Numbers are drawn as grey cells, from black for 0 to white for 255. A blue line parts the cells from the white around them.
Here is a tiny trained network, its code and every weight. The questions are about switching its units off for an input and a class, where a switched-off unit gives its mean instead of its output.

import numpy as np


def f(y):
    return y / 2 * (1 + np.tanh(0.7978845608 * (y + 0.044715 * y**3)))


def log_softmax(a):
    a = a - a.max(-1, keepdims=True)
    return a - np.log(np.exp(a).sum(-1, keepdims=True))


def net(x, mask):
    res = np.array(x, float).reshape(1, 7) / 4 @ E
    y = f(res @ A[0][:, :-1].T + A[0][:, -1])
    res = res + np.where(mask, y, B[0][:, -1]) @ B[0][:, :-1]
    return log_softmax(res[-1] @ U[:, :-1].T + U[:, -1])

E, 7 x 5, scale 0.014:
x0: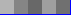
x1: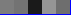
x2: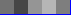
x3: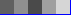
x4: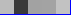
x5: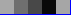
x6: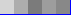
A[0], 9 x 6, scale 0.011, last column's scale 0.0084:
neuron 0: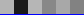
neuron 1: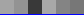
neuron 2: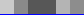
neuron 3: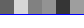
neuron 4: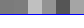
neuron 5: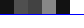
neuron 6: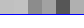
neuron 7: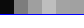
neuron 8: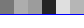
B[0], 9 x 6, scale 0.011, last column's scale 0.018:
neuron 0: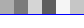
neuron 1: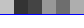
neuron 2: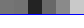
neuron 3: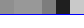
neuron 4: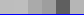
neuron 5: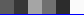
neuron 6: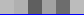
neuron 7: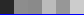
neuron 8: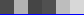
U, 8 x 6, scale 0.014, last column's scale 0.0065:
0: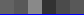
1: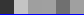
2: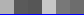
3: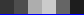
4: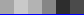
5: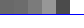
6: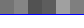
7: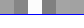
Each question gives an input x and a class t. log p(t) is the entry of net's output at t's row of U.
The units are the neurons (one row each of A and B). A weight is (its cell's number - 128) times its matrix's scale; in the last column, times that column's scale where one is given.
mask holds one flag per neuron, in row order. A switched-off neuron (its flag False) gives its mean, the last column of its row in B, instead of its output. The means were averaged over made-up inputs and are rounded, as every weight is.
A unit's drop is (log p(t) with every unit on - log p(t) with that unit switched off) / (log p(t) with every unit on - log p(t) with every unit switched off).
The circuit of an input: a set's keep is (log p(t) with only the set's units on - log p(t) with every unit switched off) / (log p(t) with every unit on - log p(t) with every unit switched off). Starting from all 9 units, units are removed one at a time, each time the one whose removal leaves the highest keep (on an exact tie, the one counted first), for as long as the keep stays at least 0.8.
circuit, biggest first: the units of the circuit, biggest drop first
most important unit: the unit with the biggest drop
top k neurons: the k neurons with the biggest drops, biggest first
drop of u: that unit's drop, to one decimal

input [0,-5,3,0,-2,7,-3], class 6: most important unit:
neuron 5
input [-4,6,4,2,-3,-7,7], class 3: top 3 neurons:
neuron 7; neuron 5; neuron 2
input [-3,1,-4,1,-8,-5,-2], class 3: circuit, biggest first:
neuron 5; neuron 7
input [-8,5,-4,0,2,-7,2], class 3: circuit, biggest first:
neuron 8; neuron 7
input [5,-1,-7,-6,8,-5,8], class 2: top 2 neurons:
neuron 6; neuron 3
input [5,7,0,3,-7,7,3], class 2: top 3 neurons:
neuron 1; neuron 8; neuron 0
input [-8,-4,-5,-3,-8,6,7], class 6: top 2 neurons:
neuron 8; neuron 5
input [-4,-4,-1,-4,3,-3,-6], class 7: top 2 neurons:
neuron 0; neuron 4
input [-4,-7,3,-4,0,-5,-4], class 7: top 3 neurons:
neuron 4; neuron 0; neuron 2
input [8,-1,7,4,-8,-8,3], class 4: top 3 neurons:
neuron 3; neuron 6; neuron 4
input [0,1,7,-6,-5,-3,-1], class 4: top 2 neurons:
neuron 4; neuron 3
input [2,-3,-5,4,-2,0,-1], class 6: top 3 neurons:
neuron 5; neuron 7; neuron 4
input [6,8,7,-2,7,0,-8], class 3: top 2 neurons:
neuron 5; neuron 4
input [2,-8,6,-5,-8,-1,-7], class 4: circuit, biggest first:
neuron 4
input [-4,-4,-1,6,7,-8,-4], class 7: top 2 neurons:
neuron 0; neuron 5
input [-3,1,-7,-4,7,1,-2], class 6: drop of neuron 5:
0.3
